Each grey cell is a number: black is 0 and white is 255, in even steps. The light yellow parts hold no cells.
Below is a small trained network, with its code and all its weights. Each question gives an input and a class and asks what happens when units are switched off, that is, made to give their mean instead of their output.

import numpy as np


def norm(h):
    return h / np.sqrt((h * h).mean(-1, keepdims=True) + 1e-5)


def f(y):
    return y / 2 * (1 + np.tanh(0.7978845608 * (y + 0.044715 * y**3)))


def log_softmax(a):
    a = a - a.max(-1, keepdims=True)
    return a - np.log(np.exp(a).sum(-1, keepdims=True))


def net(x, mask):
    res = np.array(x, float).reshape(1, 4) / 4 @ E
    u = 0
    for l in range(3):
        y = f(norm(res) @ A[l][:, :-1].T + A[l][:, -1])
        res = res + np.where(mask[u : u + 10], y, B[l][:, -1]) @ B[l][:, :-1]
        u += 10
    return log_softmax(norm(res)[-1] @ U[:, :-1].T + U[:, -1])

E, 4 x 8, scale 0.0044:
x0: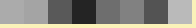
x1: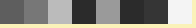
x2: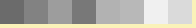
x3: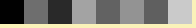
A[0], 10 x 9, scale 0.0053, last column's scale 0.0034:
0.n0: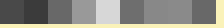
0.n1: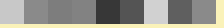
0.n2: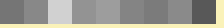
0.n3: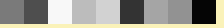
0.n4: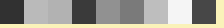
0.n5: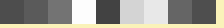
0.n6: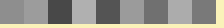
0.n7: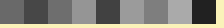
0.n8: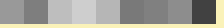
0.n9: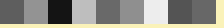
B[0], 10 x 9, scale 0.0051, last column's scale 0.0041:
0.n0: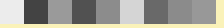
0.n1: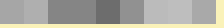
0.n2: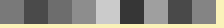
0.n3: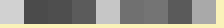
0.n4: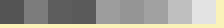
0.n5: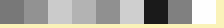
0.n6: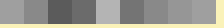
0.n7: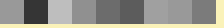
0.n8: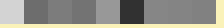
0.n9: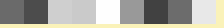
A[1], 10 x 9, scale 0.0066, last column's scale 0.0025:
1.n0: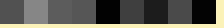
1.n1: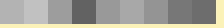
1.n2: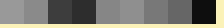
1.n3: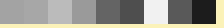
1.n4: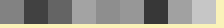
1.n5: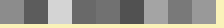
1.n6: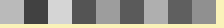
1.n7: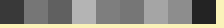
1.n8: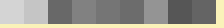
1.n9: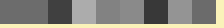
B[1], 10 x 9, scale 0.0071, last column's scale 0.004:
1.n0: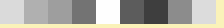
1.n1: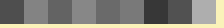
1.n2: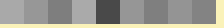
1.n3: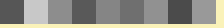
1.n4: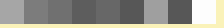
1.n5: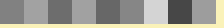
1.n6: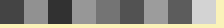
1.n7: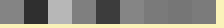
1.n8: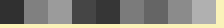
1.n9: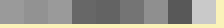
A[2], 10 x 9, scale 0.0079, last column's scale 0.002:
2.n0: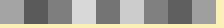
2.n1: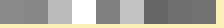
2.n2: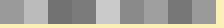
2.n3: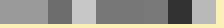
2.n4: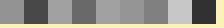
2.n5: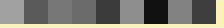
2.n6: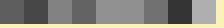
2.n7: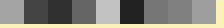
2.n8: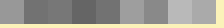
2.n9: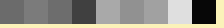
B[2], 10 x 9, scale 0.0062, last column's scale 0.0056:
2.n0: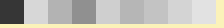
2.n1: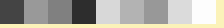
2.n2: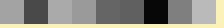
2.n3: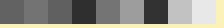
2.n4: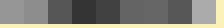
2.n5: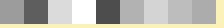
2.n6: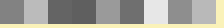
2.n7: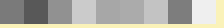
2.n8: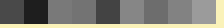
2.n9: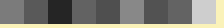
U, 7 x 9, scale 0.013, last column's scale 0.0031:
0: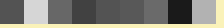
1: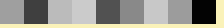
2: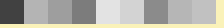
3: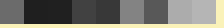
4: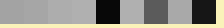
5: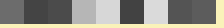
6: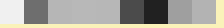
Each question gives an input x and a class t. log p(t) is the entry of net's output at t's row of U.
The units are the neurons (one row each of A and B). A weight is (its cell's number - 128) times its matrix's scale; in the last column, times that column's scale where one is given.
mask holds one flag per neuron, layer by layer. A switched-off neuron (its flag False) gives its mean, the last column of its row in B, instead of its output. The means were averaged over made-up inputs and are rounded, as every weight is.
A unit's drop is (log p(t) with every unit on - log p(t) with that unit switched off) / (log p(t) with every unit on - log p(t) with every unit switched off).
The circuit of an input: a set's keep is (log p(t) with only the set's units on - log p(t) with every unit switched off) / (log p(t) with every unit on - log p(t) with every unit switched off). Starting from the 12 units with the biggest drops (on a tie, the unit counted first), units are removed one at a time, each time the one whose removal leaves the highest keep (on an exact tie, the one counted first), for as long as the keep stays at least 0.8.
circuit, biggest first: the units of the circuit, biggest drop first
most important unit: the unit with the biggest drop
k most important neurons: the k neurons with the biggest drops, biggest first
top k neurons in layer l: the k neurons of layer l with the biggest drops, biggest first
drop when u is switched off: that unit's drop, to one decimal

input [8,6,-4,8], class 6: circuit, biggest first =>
1.n0, 2.n3, 2.n1
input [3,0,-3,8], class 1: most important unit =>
2.n5
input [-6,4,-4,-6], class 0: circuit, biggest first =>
0.n9, 1.n5
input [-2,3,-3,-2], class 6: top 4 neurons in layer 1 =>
1.n0, 1.n4, 1.n1, 1.n7
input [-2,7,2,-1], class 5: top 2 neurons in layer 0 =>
0.n3, 0.n2
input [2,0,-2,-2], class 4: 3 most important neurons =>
1.n8, 0.n1, 2.n5
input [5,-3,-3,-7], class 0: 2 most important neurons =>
1.n3, 0.n5
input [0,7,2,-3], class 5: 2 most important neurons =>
2.n7, 1.n6
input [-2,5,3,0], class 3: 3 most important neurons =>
0.n4, 2.n9, 0.n9
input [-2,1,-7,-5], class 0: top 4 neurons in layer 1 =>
1.n8, 1.n3, 1.n6, 1.n5
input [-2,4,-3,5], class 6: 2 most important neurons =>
1.n0, 0.n9
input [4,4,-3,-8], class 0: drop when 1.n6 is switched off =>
0.1
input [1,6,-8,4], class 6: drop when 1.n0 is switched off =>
0.6
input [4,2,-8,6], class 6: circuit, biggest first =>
1.n0
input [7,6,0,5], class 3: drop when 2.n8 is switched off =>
0.0
